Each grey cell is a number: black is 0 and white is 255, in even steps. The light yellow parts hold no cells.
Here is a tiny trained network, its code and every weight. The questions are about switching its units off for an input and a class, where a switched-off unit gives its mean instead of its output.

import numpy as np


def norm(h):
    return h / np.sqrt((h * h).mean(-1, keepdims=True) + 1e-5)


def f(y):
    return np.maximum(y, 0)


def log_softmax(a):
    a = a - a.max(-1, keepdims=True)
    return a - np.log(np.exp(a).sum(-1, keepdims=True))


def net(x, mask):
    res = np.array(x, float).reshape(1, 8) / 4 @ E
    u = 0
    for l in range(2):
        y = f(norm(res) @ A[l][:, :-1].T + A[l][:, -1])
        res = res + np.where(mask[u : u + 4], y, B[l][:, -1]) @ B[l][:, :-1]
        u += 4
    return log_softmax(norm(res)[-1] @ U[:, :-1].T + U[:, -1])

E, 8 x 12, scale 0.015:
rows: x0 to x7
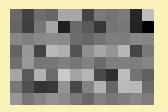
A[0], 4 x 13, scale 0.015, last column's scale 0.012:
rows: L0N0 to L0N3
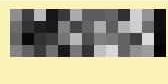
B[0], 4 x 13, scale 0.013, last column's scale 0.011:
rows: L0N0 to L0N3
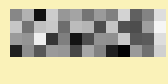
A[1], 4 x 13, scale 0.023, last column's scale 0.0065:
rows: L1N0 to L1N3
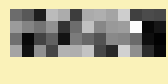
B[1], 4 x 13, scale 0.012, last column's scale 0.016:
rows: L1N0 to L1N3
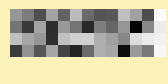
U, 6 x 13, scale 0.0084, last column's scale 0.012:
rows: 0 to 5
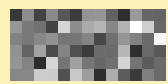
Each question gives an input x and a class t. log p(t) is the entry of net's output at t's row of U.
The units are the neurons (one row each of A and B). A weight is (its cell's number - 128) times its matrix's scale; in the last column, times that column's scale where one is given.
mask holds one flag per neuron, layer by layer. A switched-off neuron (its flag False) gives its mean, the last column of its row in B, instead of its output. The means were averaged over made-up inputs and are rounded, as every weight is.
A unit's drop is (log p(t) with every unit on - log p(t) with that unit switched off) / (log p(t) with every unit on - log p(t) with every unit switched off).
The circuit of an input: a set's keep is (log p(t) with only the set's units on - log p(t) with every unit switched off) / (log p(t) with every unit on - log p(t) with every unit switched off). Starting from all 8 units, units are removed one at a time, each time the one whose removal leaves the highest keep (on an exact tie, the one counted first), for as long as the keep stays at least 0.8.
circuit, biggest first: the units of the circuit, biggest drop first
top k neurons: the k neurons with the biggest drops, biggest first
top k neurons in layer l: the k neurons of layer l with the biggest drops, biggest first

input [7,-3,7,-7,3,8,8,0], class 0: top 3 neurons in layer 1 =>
(L1N3; L1N1; L1N2)
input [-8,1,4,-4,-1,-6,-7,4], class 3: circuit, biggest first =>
(L1N1; L0N1)
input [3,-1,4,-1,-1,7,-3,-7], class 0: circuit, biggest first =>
(L1N3)
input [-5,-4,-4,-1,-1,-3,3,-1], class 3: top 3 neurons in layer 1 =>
(L1N1; L1N2; L1N3)
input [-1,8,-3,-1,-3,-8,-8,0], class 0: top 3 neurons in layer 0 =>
(L0N3; L0N1; L0N2)
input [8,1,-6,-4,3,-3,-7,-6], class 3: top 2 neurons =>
(L0N2; L0N1)
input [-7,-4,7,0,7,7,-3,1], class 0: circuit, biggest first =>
(L1N3; L0N1; L1N2)
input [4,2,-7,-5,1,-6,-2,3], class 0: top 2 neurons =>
(L0N3; L1N1)
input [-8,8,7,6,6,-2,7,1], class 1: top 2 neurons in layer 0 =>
(L0N0; L0N2)
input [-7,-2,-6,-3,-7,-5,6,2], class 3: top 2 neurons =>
(L1N1; L1N3)
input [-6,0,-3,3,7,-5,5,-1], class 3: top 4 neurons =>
(L1N1; L1N3; L0N0; L1N2)
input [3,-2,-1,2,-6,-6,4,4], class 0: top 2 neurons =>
(L0N3; L1N1)
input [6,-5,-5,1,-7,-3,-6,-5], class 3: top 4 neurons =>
(L1N2; L0N2; L0N1; L1N3)
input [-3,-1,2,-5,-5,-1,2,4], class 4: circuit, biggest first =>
(L0N0)
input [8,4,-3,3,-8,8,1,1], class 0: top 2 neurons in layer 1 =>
(L1N3; L1N1)
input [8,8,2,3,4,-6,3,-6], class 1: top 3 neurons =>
(L1N2; L1N1; L1N3)
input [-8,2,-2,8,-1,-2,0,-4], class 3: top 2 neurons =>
(L1N1; L0N0)
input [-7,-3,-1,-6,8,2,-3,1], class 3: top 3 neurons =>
(L1N1; L0N1; L1N2)
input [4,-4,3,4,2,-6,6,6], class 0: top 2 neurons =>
(L0N3; L1N2)
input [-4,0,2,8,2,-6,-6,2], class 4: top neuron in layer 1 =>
(L1N3)
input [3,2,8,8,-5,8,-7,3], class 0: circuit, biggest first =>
(L1N3; L0N0; L0N1)
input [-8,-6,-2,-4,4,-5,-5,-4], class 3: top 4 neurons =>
(L1N1; L0N1; L1N2; L1N3)
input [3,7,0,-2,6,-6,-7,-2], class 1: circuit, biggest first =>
(L1N2; L0N1)
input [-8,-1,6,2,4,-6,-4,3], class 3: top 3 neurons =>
(L1N1; L1N3; L0N1)
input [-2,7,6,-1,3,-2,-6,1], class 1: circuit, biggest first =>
(L1N2; L0N1)
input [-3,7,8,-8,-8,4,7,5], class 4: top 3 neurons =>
(L0N0; L1N0; L0N1)
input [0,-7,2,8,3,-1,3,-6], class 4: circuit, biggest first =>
(L1N0)
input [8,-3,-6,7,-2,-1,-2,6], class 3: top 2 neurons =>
(L0N2; L0N0)
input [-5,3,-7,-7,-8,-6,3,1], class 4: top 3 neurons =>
(L0N0; L1N3; L1N0)
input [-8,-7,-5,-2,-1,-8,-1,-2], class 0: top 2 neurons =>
(L1N2; L0N3)
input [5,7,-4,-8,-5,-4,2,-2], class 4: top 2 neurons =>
(L0N0; L1N0)
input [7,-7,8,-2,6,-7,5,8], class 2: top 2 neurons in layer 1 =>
(L1N2; L1N3)
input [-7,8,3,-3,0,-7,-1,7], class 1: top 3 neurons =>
(L1N2; L1N3; L0N1)
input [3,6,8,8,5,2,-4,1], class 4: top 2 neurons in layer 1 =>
(L1N0; L1N1)
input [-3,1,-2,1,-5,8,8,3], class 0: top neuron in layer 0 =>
(L0N0)
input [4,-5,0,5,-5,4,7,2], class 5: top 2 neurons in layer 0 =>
(L0N1; L0N0)
